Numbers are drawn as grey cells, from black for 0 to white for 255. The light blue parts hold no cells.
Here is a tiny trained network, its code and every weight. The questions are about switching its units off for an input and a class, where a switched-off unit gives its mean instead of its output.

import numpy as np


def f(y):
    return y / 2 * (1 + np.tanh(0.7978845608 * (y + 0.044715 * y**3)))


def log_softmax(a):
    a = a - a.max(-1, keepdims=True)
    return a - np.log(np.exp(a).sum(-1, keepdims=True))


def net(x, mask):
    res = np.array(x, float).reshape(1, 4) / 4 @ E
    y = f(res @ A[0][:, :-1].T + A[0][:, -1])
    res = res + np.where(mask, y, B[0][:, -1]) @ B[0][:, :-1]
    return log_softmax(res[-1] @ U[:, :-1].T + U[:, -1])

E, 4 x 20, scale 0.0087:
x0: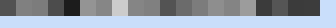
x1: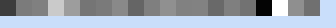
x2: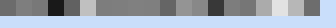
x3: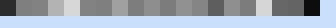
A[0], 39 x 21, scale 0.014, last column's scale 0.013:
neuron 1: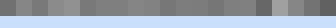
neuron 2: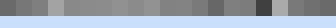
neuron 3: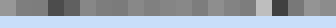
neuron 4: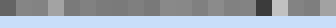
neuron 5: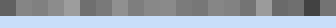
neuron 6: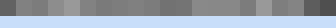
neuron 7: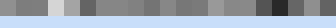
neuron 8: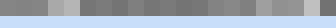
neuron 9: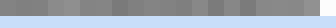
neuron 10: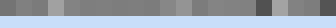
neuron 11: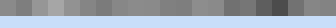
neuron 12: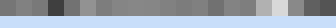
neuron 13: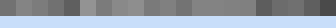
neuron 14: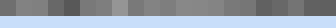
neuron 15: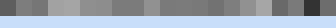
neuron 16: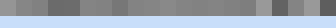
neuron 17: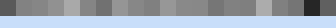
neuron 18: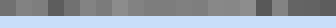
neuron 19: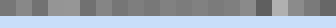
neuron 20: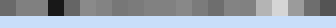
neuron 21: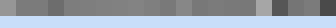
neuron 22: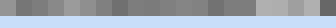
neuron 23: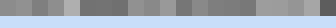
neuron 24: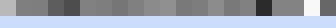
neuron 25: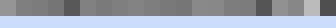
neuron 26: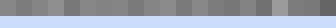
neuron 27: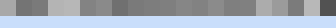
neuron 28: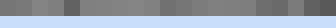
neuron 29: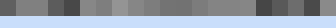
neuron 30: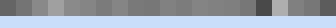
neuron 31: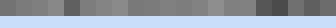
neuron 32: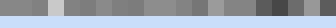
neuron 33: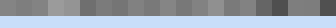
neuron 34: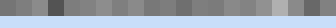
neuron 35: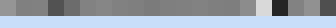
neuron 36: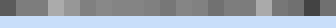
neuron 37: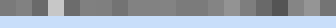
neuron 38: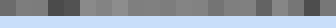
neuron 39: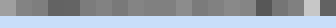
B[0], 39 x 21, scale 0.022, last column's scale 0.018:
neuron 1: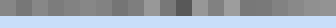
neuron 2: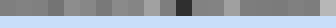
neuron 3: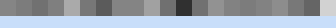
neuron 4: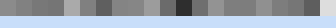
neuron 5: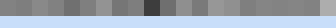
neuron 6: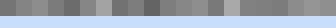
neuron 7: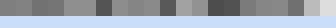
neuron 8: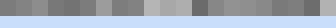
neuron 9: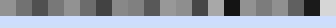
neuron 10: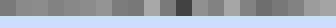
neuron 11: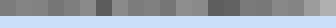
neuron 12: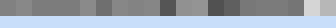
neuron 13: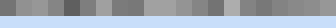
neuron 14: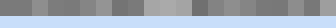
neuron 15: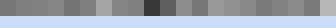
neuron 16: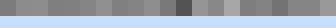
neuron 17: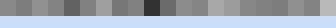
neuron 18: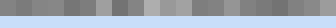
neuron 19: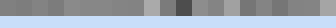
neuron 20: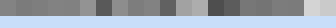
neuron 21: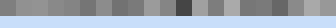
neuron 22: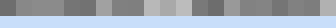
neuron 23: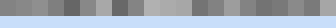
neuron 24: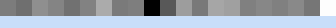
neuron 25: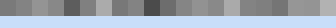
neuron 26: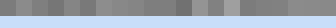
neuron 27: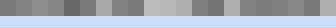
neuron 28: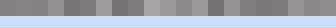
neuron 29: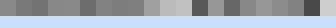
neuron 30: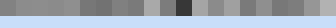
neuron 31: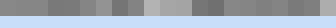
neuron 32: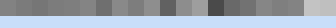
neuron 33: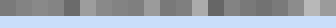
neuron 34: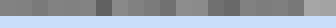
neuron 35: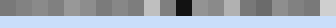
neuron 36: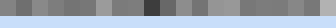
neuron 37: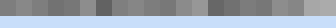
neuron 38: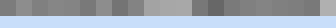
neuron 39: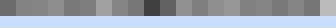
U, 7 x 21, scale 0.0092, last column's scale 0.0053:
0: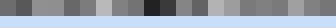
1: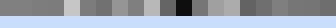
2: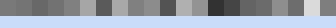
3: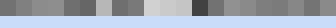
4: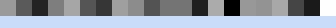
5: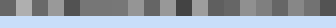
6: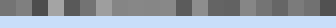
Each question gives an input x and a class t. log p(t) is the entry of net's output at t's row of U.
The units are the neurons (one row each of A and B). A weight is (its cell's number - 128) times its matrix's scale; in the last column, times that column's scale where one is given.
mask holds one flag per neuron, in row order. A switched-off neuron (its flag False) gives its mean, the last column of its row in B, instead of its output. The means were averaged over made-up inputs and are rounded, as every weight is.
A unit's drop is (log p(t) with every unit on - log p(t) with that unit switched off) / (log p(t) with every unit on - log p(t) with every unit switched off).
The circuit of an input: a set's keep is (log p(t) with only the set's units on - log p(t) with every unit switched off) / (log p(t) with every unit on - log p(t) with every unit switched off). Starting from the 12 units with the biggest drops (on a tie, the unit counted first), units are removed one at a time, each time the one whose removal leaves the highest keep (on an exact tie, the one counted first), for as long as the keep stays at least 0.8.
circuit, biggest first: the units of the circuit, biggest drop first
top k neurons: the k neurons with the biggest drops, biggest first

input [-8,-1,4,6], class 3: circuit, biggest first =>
neuron 22
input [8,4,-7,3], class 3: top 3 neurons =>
neuron 29; neuron 31; neuron 20
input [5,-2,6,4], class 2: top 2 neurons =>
neuron 20; neuron 12
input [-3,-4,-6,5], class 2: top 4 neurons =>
neuron 7; neuron 24; neuron 32; neuron 11
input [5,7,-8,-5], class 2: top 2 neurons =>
neuron 7; neuron 32
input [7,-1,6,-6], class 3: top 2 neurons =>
neuron 29; neuron 38
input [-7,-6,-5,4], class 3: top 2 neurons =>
neuron 27; neuron 8
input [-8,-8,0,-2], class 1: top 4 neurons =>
neuron 35; neuron 3; neuron 29; neuron 16
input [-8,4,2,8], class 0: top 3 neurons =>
neuron 17; neuron 15; neuron 36
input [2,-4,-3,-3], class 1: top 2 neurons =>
neuron 35; neuron 9
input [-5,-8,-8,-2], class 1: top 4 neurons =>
neuron 35; neuron 3; neuron 20; neuron 16
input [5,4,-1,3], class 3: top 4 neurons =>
neuron 29; neuron 35; neuron 3; neuron 24
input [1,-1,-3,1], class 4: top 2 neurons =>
neuron 20; neuron 12
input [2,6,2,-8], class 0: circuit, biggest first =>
neuron 24
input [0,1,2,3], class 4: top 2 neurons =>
neuron 24; neuron 25
